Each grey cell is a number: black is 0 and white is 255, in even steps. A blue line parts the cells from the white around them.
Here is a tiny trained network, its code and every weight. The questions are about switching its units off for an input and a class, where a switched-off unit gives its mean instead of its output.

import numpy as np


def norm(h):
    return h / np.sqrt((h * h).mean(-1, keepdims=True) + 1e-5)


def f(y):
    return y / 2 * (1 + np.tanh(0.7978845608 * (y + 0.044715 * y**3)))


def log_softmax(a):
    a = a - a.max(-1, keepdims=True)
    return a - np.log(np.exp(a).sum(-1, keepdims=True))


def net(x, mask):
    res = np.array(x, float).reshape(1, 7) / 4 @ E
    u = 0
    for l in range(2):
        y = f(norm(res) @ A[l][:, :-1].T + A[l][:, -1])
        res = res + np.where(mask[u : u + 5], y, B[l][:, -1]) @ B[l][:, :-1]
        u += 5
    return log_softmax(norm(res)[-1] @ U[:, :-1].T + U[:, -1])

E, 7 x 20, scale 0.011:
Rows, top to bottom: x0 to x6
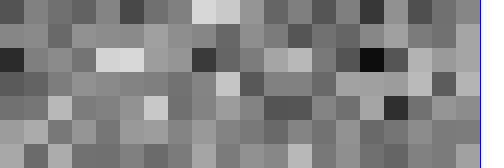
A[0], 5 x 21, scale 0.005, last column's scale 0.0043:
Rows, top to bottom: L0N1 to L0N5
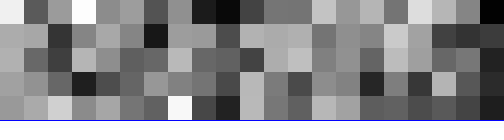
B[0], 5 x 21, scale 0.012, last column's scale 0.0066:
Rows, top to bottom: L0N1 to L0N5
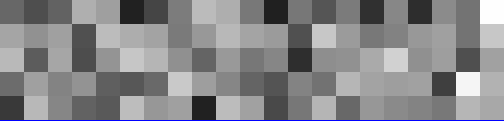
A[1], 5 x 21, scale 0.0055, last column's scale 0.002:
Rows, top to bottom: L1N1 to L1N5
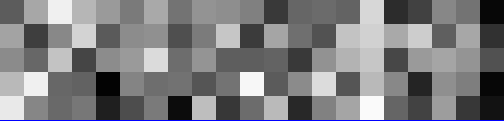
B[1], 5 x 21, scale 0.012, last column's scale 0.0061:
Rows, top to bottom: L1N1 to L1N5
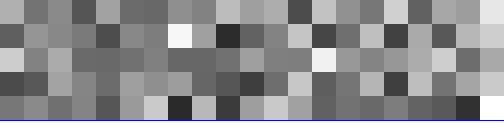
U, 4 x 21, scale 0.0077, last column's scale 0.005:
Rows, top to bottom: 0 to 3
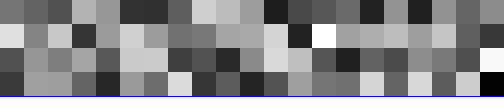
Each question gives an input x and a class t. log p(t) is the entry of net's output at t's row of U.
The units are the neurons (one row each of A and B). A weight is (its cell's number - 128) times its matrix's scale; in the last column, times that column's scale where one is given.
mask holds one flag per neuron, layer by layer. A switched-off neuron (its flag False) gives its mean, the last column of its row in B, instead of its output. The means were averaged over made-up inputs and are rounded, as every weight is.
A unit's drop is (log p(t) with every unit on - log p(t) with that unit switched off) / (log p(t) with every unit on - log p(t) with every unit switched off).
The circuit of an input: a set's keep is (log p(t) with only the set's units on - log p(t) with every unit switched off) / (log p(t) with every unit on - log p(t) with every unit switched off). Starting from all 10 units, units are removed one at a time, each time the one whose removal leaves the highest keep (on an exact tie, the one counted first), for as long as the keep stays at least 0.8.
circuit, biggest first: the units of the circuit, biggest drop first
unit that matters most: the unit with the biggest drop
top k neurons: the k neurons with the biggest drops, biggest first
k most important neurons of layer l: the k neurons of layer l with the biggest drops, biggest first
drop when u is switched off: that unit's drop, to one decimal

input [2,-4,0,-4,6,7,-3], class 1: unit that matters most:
L0N1
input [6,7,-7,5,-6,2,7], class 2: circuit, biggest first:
[L0N1 L1N5 L1N2 L0N4]
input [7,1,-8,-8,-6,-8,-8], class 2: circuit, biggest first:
[L0N1 L1N5]
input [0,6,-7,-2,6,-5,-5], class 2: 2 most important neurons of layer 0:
[L0N2 L0N1]
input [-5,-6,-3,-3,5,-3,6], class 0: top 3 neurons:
[L0N1 L0N2 L0N3]
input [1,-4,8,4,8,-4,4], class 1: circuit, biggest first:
[L0N1 L1N3]
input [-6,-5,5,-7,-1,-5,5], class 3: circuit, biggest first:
[L0N5 L1N5]
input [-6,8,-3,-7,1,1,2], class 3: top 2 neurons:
[L0N5 L1N4]
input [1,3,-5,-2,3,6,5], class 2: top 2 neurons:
[L1N5 L0N1]
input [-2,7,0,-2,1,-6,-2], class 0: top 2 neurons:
[L0N1 L1N2]
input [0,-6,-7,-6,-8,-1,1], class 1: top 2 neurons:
[L0N2 L0N3]
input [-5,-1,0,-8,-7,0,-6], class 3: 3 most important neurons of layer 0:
[L0N5 L0N4 L0N1]
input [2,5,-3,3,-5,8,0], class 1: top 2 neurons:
[L0N2 L0N1]
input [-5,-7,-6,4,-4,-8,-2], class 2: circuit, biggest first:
[L1N5]
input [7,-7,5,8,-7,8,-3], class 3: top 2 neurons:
[L0N1 L1N5]
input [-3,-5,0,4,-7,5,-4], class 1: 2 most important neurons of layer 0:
[L0N3 L0N2]
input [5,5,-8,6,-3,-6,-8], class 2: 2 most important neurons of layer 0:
[L0N1 L0N4]
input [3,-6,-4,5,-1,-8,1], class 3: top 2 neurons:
[L0N1 L1N2]
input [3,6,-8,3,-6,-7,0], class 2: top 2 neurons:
[L1N5 L0N1]
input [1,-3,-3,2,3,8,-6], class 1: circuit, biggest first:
[L0N1]
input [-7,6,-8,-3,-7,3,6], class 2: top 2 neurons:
[L1N5 L1N1]
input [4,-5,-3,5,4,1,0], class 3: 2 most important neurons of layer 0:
[L0N1 L0N2]
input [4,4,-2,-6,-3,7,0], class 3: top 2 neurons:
[L0N1 L1N4]
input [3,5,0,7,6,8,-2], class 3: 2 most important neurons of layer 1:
[L1N2 L1N5]
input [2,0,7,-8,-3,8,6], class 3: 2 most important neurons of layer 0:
[L0N4 L0N5]
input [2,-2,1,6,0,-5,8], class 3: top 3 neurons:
[L0N1 L1N5 L1N2]
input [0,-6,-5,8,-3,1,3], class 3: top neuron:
[L1N2]
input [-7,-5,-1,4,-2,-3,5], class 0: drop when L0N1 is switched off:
1.2
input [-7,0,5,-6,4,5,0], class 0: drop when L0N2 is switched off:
0.0
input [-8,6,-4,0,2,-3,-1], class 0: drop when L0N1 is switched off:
1.4
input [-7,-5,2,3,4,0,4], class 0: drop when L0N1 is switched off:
0.8
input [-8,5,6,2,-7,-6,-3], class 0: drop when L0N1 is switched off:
0.9
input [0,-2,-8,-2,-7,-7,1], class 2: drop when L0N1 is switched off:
0.1
